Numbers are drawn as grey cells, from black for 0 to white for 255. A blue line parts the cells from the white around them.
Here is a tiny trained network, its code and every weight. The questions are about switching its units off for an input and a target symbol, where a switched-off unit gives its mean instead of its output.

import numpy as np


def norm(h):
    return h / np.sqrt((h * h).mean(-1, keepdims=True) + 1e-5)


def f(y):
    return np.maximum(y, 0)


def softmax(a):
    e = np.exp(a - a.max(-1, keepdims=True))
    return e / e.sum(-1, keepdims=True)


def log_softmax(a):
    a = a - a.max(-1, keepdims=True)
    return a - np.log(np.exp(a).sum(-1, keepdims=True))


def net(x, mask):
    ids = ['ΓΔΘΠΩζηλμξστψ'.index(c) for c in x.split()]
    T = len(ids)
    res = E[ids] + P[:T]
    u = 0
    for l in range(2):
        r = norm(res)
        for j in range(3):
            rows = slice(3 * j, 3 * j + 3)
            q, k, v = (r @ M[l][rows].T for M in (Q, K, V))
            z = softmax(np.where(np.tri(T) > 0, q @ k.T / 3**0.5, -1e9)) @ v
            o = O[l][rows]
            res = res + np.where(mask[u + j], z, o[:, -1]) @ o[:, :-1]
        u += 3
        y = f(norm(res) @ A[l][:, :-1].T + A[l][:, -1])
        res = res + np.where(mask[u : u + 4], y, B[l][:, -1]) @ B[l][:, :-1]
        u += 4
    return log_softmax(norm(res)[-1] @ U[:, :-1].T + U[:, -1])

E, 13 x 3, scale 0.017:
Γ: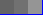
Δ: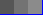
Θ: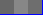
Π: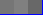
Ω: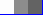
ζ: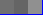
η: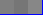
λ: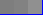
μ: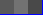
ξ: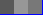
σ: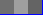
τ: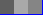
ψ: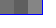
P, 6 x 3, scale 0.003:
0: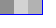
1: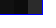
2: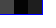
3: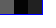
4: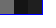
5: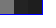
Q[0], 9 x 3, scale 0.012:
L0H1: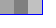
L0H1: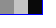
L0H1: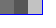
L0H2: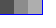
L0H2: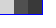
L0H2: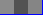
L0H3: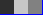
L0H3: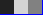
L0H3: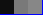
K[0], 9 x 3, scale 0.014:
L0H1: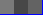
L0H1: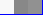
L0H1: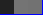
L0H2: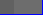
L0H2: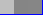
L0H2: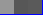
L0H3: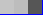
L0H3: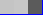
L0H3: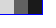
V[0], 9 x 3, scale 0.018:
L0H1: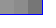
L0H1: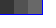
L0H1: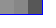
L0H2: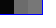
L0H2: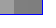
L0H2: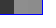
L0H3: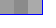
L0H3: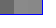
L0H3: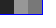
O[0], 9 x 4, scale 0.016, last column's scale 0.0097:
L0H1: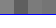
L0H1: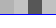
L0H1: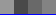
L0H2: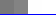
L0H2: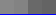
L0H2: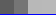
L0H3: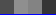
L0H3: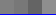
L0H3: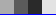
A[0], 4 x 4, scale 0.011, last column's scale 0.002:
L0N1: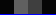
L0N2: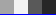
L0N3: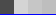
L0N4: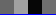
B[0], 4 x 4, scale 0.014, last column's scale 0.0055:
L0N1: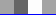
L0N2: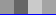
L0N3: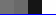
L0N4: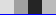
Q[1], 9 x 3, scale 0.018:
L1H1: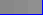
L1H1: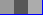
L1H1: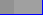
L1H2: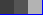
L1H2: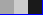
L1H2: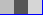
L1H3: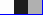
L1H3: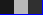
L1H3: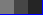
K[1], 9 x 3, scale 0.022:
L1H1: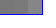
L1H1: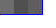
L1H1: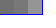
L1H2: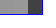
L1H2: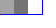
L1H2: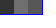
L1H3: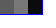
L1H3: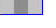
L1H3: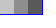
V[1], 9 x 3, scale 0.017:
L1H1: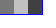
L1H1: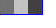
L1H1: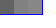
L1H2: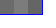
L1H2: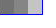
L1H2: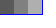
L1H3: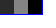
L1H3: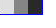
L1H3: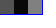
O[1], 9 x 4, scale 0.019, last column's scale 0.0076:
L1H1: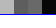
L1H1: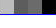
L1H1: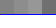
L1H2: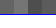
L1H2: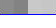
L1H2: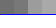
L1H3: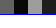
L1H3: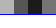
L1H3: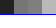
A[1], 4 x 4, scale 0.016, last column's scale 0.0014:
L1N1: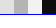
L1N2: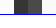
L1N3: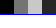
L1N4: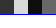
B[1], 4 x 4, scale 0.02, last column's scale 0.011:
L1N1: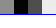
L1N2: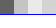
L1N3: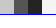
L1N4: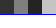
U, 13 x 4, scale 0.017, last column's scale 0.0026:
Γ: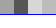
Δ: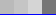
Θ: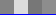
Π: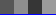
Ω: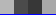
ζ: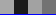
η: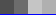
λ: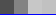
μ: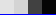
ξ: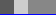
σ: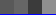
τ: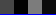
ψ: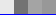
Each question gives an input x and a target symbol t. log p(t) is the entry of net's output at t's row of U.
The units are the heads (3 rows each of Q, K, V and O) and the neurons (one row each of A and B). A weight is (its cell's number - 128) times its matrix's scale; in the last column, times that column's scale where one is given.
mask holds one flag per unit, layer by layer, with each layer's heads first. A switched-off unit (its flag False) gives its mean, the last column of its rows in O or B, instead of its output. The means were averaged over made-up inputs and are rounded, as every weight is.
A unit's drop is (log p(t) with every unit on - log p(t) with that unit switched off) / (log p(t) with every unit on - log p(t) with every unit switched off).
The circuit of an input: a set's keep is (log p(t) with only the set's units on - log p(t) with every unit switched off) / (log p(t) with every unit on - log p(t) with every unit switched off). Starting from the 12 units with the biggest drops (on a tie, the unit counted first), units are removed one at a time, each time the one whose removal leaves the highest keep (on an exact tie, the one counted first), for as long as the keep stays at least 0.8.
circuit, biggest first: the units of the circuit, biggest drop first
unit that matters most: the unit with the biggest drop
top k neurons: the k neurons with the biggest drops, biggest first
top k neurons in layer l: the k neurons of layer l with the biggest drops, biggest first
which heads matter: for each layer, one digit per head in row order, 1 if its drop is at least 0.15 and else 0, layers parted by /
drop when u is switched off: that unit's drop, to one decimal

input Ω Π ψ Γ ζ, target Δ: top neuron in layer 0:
[L0N1]
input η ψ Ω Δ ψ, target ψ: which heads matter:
010 / 001
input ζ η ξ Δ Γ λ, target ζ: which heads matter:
111 / 000
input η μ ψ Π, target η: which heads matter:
101 / 001
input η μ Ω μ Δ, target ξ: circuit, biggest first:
[L0H3 L1H2]
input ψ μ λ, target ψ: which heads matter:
100 / 001
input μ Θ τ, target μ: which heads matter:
101 / 001
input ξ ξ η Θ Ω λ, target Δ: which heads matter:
000 / 001
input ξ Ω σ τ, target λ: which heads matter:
101 / 001
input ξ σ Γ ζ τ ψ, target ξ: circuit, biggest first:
[L1H3 L0H2]
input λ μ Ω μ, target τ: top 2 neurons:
[L0N1 L1N3]
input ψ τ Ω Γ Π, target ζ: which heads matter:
110 / 001
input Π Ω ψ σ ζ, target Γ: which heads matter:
011 / 001
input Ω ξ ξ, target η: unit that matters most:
L0H3
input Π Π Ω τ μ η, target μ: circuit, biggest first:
[L0H2 L1N1]
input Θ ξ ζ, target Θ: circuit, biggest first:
[L1H3 L0H2]
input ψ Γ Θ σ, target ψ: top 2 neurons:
[L1N1 L0N3]
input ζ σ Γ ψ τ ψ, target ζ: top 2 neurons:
[L0N3 L1N1]
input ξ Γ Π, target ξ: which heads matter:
011 / 001
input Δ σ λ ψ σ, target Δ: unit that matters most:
L1H3
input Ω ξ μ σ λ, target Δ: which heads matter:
110 / 001
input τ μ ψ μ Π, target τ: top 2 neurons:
[L0N3 L1N3]
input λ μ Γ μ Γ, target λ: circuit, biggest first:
[L1H3 L0H1]
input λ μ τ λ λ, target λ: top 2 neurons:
[L0N1 L0N3]
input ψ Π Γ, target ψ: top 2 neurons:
[L1N1 L0N3]
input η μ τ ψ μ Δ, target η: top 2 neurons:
[L0N1 L0N3]
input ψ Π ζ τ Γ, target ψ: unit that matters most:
L0H1
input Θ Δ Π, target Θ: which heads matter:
111 / 001
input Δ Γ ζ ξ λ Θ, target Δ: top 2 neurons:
[L0N4 L1N3]
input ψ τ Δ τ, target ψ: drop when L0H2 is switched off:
0.1
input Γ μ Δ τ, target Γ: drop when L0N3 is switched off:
0.2
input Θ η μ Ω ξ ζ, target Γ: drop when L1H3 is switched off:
0.4
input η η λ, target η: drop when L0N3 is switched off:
0.1
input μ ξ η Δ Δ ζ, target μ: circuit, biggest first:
[L0H1]
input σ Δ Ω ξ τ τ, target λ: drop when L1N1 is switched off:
0.0
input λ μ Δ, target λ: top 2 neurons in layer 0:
[L0N1 L0N3]
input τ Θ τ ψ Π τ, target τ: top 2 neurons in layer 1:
[L1N3 L1N2]
